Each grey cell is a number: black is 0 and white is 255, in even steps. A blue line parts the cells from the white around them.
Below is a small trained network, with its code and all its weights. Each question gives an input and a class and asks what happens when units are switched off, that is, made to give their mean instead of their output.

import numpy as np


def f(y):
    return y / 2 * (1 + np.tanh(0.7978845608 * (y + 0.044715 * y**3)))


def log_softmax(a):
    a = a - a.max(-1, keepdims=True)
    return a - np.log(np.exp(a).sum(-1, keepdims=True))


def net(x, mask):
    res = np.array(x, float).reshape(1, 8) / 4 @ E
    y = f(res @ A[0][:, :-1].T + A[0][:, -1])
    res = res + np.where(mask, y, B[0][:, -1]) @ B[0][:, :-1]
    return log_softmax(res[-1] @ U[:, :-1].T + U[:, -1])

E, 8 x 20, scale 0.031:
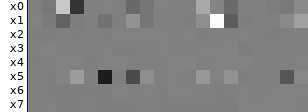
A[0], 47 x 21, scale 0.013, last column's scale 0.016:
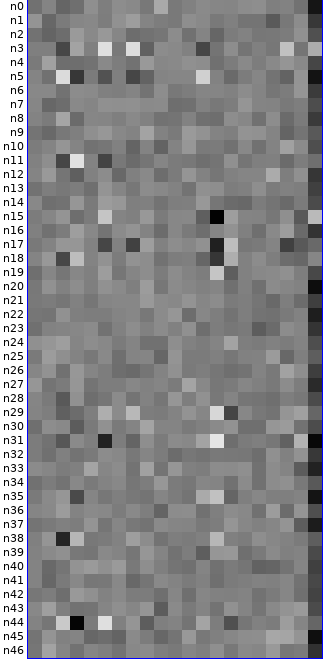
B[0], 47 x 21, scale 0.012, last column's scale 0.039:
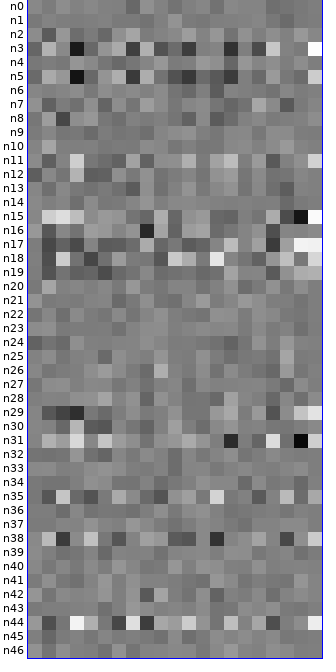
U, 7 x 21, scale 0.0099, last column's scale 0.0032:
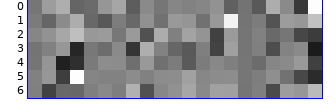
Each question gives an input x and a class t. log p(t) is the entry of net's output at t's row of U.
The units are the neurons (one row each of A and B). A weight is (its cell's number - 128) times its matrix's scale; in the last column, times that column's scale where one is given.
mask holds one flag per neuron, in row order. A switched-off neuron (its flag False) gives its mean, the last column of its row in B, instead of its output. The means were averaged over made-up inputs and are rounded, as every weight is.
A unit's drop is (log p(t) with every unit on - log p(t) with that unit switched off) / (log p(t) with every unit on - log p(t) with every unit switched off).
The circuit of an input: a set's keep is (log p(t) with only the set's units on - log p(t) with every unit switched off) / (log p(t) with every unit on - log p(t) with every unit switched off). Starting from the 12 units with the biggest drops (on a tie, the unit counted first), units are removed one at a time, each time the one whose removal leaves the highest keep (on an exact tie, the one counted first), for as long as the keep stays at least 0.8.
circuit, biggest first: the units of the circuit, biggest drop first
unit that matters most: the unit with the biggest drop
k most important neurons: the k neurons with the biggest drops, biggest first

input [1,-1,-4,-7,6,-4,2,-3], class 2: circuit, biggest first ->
(n44)
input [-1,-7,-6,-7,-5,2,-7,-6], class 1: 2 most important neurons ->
(n17, n3)
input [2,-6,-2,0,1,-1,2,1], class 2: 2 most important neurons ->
(n15, n3)
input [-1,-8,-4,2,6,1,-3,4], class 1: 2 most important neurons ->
(n17, n3)
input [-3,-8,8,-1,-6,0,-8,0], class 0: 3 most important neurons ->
(n15, n44, n18)
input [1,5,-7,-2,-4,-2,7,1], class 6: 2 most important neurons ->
(n5, n3)
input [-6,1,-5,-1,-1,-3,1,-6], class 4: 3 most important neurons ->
(n15, n31, n38)
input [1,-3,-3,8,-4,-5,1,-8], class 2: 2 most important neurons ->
(n44, n5)
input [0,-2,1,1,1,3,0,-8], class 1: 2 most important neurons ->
(n3, n5)
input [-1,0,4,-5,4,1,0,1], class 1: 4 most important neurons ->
(n3, n15, n31, n5)
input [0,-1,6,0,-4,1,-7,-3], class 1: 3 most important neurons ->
(n3, n5, n31)
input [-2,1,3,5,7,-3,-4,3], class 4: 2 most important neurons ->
(n15, n31)
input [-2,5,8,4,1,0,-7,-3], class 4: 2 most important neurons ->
(n44, n15)
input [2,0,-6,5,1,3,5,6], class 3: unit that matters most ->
n15
